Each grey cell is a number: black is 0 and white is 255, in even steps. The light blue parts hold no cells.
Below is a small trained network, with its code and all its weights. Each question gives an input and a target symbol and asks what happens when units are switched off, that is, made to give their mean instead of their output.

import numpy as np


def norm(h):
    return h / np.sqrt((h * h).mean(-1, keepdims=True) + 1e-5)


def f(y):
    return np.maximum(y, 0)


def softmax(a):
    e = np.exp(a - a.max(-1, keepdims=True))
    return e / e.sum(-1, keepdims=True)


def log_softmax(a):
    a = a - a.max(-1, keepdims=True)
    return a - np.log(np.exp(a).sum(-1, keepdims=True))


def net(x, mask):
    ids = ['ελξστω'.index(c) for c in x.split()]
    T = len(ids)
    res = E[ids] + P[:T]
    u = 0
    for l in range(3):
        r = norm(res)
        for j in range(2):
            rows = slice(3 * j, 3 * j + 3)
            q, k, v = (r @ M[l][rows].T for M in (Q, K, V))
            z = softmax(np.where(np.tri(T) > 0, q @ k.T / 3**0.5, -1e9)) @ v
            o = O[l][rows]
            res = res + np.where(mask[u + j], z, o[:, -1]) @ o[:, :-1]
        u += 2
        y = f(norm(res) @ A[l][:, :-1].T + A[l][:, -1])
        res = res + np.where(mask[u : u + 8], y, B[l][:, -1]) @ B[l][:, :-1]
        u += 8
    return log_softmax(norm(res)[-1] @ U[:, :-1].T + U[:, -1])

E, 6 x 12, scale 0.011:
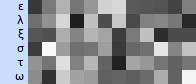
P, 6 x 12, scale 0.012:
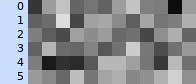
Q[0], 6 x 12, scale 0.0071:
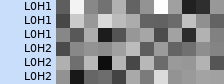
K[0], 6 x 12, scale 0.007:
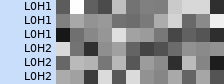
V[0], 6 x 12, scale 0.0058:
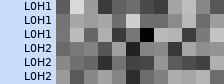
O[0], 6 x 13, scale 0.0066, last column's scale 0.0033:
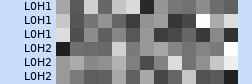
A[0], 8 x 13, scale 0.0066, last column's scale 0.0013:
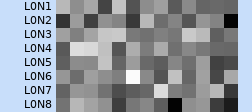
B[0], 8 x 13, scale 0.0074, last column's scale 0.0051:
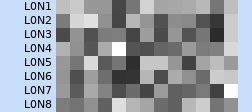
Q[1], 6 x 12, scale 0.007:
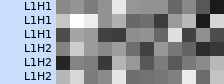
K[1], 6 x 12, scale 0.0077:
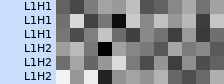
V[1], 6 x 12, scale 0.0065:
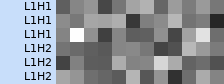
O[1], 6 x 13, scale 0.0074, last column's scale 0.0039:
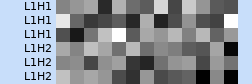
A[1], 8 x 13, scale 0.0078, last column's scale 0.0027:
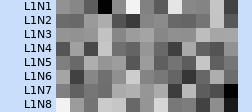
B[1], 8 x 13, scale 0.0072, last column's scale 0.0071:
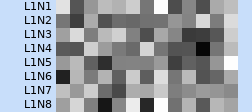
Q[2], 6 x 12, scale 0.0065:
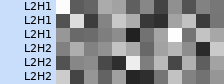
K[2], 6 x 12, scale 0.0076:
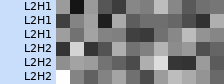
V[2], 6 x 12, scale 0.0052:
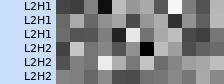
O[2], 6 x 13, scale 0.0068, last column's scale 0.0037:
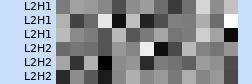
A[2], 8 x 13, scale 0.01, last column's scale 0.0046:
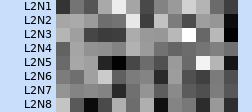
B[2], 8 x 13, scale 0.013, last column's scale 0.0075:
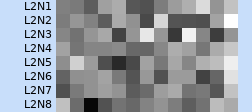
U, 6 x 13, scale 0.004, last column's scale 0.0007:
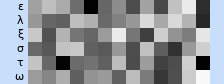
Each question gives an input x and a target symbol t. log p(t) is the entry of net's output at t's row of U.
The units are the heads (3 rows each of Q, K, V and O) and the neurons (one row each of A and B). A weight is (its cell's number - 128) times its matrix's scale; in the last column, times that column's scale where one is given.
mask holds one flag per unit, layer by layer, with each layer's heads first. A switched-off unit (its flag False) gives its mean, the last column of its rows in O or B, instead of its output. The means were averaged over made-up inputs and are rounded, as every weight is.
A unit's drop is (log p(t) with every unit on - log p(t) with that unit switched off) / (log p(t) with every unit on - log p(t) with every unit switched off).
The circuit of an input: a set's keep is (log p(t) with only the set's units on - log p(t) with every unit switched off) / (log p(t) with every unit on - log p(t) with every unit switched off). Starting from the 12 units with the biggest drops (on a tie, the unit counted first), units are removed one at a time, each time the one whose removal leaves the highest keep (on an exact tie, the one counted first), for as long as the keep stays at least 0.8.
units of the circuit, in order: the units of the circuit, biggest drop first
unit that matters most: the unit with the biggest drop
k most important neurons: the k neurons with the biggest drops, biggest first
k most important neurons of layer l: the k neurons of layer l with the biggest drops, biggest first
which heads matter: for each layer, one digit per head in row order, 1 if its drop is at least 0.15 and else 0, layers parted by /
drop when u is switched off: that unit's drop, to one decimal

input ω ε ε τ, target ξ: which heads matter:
10 / 00 / 01
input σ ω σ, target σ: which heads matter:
10 / 01 / 10
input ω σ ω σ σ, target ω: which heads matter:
00 / 01 / 00
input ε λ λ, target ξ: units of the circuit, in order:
[L0H2, L0N8, L1N7]
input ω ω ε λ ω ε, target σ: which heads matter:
10 / 00 / 00
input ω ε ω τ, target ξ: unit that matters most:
L2N3
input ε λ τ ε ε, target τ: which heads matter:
00 / 10 / 00
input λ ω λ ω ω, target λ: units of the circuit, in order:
[L0H1, L2N1]
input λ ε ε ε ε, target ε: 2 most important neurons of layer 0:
[L0N5, L0N6]
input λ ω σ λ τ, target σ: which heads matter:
00 / 01 / 10
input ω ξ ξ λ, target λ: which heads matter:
10 / 01 / 00
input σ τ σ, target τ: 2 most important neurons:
[L0N3, L1N5]
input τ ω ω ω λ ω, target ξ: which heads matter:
11 / 10 / 00
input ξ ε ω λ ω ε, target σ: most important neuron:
[L0N4]
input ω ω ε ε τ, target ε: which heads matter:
10 / 00 / 00
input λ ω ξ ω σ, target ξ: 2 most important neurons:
[L2N3, L1N1]
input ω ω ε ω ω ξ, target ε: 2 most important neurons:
[L2N5, L1N2]
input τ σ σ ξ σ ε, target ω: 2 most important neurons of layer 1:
[L1N3, L1N5]
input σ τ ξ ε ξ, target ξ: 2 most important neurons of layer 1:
[L1N1, L1N6]
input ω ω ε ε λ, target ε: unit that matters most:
L0H1
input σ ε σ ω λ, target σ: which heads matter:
00 / 01 / 00
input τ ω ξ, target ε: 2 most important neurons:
[L0N5, L2N5]
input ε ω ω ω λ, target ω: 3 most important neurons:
[L1N1, L2N2, L0N4]
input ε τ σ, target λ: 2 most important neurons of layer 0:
[L0N8, L0N6]
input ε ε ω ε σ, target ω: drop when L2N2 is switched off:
0.2
